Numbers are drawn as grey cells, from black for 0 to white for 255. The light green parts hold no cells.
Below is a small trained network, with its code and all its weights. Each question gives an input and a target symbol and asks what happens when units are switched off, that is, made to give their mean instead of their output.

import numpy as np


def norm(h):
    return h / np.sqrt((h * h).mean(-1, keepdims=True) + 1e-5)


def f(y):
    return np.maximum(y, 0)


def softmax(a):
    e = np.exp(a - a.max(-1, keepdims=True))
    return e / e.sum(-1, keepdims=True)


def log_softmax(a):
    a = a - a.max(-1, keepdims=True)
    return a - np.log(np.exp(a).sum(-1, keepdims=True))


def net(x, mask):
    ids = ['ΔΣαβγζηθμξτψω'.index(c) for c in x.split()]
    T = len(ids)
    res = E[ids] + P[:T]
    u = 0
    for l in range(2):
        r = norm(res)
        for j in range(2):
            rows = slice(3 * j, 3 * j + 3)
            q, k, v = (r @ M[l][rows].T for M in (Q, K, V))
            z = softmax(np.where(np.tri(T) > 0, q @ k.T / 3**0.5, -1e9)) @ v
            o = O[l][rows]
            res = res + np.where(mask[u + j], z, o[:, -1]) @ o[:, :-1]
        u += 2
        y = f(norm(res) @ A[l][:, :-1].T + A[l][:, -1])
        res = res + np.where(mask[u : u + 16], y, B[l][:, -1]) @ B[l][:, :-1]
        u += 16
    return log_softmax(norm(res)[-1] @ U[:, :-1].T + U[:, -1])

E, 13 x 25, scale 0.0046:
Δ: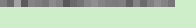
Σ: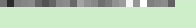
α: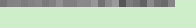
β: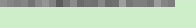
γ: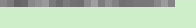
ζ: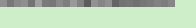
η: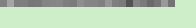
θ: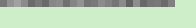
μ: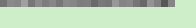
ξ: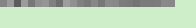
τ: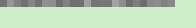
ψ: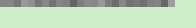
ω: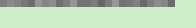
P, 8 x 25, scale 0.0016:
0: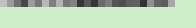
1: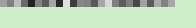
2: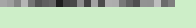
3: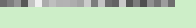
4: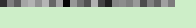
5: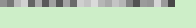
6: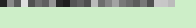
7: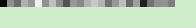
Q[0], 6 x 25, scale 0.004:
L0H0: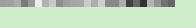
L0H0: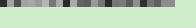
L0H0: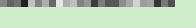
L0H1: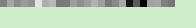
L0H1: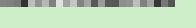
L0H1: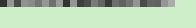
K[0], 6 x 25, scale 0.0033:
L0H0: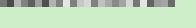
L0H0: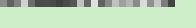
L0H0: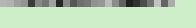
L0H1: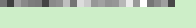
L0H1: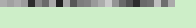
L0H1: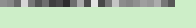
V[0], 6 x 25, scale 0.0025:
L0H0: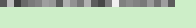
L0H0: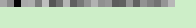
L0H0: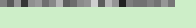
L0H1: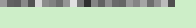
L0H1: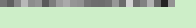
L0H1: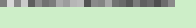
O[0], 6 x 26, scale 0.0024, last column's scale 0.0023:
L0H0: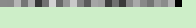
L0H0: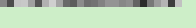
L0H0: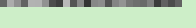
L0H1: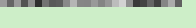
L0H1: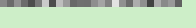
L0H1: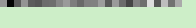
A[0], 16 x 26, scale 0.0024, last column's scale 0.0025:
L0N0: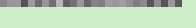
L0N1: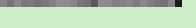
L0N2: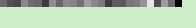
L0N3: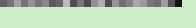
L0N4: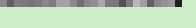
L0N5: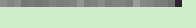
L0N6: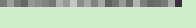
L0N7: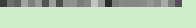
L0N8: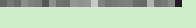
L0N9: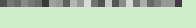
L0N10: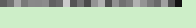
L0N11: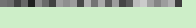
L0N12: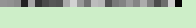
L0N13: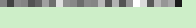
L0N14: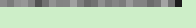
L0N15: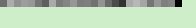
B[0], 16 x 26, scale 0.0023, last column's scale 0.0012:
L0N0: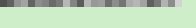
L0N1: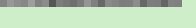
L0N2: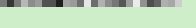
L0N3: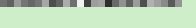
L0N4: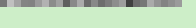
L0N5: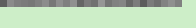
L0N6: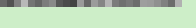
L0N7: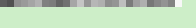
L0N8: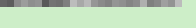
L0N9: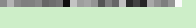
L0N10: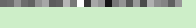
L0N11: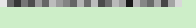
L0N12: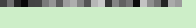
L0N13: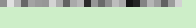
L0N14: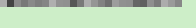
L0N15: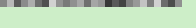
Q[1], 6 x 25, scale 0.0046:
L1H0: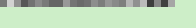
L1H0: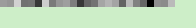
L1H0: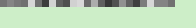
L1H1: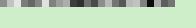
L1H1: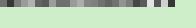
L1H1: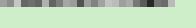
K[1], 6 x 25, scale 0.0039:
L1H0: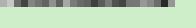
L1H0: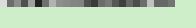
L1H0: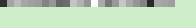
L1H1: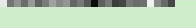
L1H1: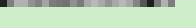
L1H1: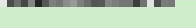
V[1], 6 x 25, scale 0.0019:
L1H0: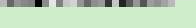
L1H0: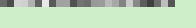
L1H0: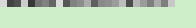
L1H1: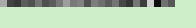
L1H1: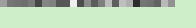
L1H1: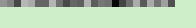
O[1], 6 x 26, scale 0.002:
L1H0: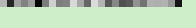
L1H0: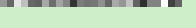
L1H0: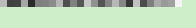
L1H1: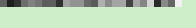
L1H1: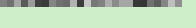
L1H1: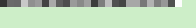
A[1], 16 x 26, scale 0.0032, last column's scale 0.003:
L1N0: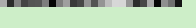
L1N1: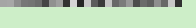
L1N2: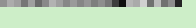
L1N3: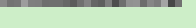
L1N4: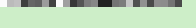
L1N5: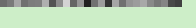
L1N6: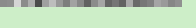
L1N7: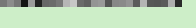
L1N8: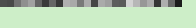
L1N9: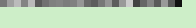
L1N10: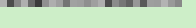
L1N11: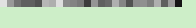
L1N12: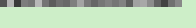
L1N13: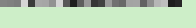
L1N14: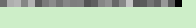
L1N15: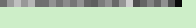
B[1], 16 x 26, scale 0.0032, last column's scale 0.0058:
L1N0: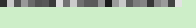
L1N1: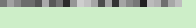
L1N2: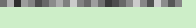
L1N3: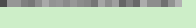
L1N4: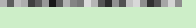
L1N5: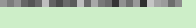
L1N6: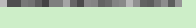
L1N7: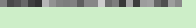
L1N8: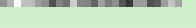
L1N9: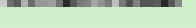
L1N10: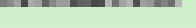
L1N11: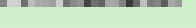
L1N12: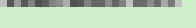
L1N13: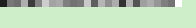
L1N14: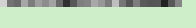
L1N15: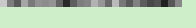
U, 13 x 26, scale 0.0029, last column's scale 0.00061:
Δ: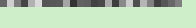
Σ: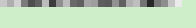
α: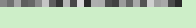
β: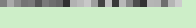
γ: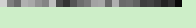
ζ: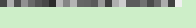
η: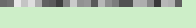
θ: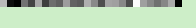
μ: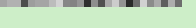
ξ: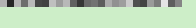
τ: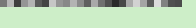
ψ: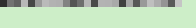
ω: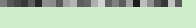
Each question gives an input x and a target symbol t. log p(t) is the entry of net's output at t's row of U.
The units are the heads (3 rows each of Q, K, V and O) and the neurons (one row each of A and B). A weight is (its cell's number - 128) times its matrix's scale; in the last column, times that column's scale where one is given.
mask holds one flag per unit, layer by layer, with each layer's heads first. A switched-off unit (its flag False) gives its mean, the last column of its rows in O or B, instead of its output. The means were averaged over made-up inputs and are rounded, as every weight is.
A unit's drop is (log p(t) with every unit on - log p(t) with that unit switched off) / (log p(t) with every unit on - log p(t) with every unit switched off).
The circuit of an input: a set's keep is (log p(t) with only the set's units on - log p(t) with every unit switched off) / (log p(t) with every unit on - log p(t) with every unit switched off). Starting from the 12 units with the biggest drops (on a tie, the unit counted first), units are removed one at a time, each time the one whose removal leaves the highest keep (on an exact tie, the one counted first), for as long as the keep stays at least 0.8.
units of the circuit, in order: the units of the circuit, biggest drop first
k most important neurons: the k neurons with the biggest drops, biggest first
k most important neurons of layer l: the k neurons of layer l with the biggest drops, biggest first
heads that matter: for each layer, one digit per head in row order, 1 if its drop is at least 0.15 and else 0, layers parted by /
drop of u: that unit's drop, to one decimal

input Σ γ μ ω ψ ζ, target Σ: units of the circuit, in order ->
[L0H1; L1H1; L1N4]
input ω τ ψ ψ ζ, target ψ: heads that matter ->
00 / 00
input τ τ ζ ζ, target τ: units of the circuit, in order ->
[L0H0; L0H1; L1N2]
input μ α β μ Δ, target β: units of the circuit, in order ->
[L0H0; L0H1; L1N1]
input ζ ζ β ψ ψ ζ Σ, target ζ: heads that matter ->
11 / 00
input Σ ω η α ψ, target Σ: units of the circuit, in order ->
[L0H1; L1H1; L1N4]
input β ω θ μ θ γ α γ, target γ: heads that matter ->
11 / 00
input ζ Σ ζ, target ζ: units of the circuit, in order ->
[L1H1; L0H1; L1N0]
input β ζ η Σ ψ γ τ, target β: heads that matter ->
01 / 01
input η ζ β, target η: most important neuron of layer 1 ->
[L1N8]
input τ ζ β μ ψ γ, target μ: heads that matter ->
10 / 00
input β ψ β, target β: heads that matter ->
10 / 00
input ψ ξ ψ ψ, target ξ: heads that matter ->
10 / 00
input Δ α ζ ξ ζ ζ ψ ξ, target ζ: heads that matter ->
01 / 00
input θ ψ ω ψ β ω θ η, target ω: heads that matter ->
11 / 00
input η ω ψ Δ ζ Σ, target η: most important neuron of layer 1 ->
[L1N8]
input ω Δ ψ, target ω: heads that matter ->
10 / 00
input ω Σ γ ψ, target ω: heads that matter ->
11 / 10
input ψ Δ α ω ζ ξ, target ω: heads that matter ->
10 / 00
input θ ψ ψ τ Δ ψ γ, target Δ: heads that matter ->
11 / 00
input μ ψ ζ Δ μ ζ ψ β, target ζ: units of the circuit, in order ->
[L0H1; L1N0]
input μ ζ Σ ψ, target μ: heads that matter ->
01 / 11
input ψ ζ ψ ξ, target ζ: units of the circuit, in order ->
[L0H1; L1N0]
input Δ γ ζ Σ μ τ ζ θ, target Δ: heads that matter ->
11 / 10
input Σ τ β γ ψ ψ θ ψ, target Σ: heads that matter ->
01 / 01
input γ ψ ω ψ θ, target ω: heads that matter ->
10 / 00
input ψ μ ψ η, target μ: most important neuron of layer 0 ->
[L0N13]
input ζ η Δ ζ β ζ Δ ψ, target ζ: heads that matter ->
01 / 00
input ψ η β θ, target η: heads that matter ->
01 / 00
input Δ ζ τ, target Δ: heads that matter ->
11 / 00
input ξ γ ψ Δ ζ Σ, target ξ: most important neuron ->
[L1N10]
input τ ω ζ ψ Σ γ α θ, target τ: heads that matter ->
11 / 11
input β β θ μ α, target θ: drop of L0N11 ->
0.2
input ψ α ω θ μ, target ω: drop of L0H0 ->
1.1
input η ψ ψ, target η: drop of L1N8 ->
0.2
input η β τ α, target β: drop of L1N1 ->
0.1
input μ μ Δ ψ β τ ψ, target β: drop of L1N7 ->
0.0
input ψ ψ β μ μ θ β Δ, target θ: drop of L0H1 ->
0.1
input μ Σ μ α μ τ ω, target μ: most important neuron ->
[L1N11]
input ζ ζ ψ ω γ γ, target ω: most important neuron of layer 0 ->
[L0N12]
